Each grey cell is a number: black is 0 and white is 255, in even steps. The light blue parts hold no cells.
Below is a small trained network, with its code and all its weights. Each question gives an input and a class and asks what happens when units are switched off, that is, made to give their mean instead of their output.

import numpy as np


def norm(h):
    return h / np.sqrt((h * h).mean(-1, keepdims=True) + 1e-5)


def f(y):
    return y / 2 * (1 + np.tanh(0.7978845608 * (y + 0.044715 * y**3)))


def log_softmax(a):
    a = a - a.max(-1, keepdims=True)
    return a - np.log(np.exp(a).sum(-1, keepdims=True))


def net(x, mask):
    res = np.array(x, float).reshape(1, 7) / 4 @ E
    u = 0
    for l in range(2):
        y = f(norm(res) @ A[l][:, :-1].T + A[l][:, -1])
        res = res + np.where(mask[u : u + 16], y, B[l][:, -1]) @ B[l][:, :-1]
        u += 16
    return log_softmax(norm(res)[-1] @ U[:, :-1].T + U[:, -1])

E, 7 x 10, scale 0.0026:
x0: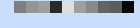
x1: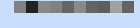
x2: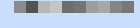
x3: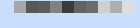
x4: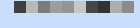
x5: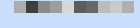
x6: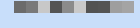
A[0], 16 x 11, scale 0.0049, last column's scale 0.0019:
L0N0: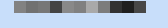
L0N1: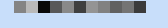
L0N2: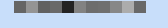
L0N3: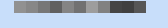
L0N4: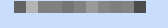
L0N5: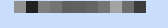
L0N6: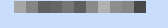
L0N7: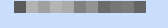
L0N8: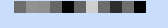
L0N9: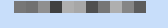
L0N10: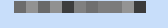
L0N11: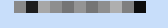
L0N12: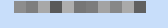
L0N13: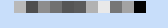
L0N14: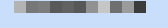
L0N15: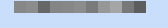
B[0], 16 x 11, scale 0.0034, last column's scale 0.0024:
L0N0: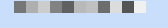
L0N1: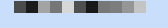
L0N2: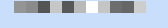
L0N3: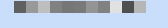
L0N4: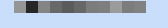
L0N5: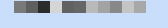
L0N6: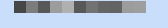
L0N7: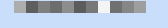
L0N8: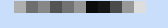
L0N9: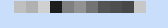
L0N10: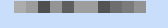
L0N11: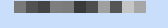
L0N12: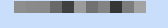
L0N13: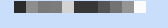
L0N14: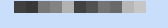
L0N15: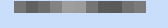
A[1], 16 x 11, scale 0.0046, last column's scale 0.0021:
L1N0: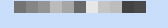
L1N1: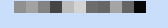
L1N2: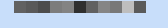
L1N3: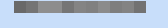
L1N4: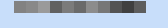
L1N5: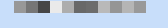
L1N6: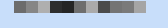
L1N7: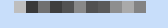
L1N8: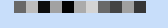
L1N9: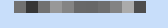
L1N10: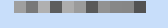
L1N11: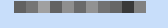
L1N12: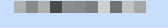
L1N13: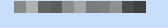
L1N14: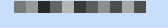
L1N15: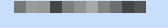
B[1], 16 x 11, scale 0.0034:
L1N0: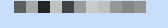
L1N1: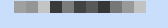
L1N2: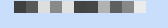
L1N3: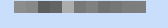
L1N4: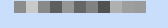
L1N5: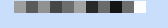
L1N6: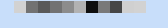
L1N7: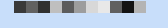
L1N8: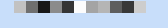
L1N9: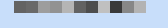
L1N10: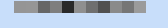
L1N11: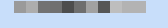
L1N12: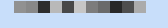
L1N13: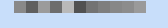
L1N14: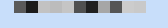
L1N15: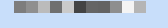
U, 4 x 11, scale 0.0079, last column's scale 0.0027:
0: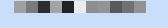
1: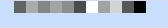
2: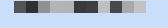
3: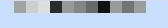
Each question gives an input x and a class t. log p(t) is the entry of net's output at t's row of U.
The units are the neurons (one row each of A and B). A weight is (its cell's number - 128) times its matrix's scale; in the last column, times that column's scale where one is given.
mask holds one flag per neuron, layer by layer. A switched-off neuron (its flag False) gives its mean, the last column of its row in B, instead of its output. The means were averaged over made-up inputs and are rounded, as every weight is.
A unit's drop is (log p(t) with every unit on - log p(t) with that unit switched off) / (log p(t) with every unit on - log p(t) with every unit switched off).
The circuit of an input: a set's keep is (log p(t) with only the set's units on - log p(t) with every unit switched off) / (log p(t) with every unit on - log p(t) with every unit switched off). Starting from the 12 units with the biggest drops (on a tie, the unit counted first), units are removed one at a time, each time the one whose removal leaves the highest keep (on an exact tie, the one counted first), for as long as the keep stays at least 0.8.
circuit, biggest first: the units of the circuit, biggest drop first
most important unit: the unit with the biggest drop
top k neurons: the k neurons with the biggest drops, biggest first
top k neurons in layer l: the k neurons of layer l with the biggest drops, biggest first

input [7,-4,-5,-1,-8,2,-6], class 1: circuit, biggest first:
(L0N0; L1N0)
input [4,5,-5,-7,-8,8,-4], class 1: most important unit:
L1N0
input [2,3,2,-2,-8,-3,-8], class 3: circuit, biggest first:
(L0N8; L0N0; L1N4)
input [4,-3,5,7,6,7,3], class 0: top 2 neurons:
(L1N12; L0N9)
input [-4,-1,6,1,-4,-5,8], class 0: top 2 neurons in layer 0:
(L0N2; L0N1)
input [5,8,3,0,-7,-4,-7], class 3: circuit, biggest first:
(L0N0; L1N4)
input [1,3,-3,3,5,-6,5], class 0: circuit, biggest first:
(L1N8; L0N2)
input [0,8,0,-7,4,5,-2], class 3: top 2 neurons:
(L0N9; L0N2)
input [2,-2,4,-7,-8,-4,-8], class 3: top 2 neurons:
(L0N8; L0N2)
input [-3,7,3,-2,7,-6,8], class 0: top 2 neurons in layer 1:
(L1N2; L1N8)
